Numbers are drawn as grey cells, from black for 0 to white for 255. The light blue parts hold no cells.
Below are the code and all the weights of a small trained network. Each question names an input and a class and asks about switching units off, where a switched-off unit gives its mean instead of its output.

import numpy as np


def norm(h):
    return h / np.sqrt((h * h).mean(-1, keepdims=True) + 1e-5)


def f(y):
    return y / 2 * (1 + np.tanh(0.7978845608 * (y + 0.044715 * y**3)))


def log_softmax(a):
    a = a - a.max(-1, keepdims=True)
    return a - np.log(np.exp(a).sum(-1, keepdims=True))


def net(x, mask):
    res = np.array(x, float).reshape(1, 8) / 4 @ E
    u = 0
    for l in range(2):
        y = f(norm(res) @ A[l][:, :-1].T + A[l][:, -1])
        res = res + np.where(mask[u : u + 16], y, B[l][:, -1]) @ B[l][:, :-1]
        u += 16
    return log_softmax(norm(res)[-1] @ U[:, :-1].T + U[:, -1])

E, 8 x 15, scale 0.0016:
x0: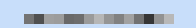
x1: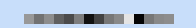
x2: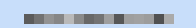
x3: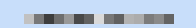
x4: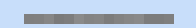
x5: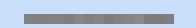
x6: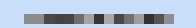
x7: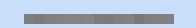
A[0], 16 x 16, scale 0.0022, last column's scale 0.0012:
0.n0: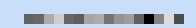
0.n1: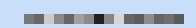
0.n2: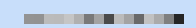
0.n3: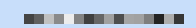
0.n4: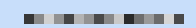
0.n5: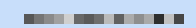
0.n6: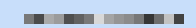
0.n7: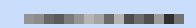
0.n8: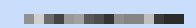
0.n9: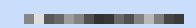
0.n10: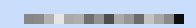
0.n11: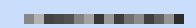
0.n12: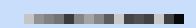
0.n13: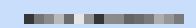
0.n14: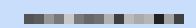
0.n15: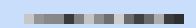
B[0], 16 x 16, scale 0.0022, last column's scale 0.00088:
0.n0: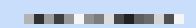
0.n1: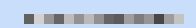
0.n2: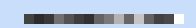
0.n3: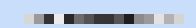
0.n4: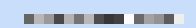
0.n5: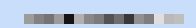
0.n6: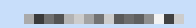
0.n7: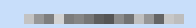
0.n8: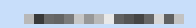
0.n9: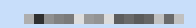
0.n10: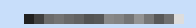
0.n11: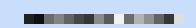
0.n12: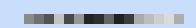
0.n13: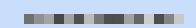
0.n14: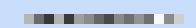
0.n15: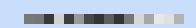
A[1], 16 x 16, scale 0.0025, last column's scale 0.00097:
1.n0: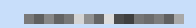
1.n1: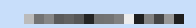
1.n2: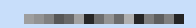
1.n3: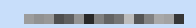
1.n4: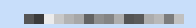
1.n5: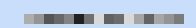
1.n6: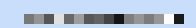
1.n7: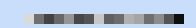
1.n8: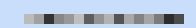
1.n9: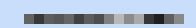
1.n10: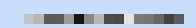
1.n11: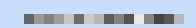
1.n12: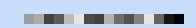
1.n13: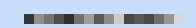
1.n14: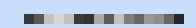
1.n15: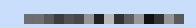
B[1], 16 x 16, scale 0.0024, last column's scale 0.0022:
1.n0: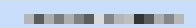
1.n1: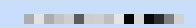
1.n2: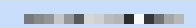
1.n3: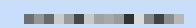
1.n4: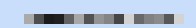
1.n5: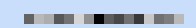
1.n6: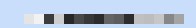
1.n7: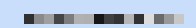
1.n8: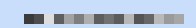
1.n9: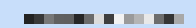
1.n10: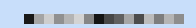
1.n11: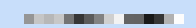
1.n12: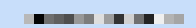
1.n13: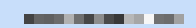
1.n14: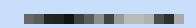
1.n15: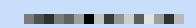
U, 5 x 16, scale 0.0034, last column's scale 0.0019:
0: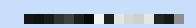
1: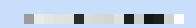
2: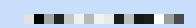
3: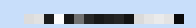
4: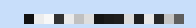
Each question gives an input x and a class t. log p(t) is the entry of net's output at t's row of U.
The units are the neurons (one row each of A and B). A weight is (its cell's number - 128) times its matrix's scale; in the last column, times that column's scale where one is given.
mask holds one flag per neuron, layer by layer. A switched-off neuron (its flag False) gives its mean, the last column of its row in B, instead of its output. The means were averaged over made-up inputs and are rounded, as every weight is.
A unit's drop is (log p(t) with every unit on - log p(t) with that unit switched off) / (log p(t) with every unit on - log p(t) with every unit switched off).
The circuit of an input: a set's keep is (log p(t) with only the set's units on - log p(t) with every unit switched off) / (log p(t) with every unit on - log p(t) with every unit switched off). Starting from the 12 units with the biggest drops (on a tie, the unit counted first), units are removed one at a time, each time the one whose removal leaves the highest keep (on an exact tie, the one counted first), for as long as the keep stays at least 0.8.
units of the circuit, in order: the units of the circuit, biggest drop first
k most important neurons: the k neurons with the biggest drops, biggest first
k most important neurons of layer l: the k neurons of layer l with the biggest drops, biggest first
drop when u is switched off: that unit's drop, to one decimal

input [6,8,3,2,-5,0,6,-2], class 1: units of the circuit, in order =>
[1.n1]
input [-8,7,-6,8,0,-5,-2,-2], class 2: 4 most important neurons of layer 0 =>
[0.n8 0.n9 0.n4 0.n13]
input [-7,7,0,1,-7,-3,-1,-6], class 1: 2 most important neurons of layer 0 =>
[0.n0 0.n6]
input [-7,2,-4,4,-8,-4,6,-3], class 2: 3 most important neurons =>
[0.n9 0.n8 0.n2]
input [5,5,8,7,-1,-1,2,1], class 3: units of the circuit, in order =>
[0.n3 1.n6]
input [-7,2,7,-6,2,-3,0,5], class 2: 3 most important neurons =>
[0.n8 0.n9 1.n12]
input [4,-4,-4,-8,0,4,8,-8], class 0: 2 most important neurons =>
[0.n11 1.n15]
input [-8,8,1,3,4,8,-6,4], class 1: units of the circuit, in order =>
[1.n1 1.n2]
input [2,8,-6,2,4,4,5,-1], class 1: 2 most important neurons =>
[1.n1 0.n2]
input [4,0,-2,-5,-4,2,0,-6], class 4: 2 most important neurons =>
[0.n4 0.n13]
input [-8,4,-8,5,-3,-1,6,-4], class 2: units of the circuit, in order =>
[0.n9 1.n12]
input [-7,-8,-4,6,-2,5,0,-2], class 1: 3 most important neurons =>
[1.n11 0.n0 0.n6]
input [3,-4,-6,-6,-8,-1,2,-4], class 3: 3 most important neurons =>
[0.n12 0.n15 1.n6]
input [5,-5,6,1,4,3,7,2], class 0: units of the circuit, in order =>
[1.n15]
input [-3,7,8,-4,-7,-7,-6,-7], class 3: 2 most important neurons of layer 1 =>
[1.n6 1.n11]
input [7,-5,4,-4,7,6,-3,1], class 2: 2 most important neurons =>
[0.n0 1.n4]
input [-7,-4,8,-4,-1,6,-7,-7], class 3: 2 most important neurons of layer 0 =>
[0.n3 0.n5]
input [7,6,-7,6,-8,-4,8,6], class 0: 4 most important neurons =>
[1.n15 0.n11 1.n9 0.n3]
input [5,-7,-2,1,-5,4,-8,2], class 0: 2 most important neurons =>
[1.n14 1.n4]
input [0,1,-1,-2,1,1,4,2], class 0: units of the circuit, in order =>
[0.n11]
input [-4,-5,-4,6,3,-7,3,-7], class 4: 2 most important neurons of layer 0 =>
[0.n0 0.n3]
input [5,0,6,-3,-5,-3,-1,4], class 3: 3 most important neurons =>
[0.n3 1.n6 0.n5]
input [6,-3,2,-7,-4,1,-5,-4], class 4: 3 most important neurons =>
[0.n4 0.n13 0.n8]
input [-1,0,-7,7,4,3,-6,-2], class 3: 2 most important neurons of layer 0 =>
[0.n15 0.n12]
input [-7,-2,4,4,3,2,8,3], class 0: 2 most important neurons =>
[0.n11 1.n9]
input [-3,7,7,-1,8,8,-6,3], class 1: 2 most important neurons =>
[1.n1 0.n11]
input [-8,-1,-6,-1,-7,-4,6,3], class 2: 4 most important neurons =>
[0.n9 0.n8 1.n12 0.n2]
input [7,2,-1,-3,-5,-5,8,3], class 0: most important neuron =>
[0.n11]
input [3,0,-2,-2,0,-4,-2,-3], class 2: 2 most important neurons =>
[0.n0 0.n6]
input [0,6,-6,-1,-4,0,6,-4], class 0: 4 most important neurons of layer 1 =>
[1.n15 1.n9 1.n13 1.n11]
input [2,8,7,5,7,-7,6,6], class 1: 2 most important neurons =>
[1.n1 0.n2]
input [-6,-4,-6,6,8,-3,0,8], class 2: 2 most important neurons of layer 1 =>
[1.n12 1.n8]
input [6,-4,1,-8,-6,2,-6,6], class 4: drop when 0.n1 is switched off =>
0.2
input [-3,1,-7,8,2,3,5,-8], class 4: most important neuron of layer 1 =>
[1.n7]
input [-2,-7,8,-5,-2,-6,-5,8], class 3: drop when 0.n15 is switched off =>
-0.1
